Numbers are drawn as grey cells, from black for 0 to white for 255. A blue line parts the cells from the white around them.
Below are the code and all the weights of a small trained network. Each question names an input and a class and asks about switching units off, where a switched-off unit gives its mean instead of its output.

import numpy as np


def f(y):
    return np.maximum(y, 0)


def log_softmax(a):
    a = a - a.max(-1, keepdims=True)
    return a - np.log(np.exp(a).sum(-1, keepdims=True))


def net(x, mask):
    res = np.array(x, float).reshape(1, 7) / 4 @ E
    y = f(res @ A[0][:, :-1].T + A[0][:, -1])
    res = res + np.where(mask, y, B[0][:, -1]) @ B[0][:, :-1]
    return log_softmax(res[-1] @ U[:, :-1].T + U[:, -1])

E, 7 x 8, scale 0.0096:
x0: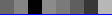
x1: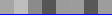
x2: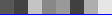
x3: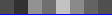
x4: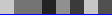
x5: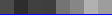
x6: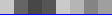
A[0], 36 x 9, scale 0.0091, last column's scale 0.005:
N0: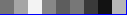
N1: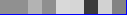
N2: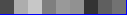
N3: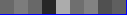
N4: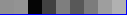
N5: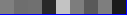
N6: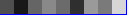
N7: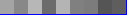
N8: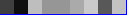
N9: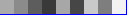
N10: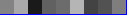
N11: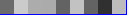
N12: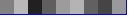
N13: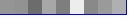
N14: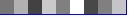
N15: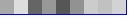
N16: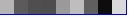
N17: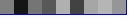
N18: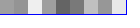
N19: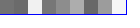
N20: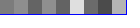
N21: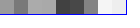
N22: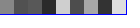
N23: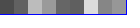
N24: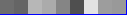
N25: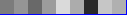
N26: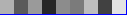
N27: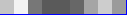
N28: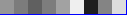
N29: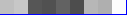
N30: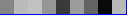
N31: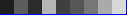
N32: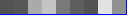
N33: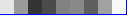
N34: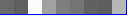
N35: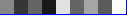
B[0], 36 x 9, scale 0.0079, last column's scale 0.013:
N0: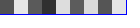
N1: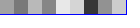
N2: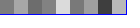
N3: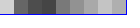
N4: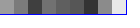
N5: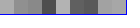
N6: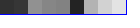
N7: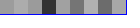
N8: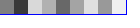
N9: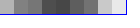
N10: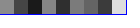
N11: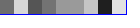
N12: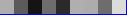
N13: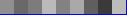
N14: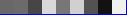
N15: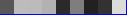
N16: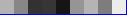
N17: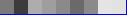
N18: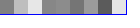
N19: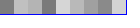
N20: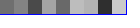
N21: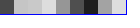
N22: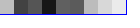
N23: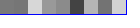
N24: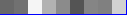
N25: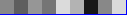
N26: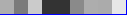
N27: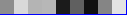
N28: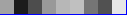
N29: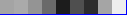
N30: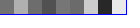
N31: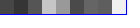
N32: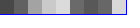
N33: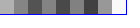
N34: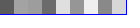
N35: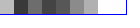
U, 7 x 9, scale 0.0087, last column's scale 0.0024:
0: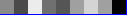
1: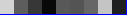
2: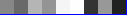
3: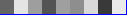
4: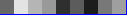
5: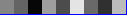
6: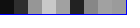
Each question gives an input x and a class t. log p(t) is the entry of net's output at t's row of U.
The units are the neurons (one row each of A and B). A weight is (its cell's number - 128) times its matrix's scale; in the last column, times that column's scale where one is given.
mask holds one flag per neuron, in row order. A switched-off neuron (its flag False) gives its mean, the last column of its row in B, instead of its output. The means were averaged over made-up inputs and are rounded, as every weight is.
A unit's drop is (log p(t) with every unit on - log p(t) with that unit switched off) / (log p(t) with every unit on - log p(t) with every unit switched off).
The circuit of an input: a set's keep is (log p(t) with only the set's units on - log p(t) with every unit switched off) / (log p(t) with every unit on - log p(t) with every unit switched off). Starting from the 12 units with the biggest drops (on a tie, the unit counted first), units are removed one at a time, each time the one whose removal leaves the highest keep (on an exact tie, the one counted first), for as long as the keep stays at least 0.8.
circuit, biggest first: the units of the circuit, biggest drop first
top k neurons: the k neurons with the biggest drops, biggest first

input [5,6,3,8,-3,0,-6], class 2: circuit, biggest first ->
[N25, N1]
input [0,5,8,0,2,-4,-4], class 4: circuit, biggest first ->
[N21]
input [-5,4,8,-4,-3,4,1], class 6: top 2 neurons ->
[N21, N32]
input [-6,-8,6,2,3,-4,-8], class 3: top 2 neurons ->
[N0, N34]
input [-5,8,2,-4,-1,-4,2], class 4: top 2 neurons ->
[N27, N15]
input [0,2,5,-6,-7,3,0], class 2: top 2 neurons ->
[N1, N32]
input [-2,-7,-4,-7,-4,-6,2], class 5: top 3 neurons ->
[N14, N13, N23]
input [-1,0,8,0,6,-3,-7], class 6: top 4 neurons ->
[N21, N6, N16, N32]
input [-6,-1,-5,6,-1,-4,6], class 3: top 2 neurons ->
[N0, N7]
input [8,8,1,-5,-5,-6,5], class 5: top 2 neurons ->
[N14, N10]
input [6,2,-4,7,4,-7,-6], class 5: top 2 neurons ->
[N10, N18]
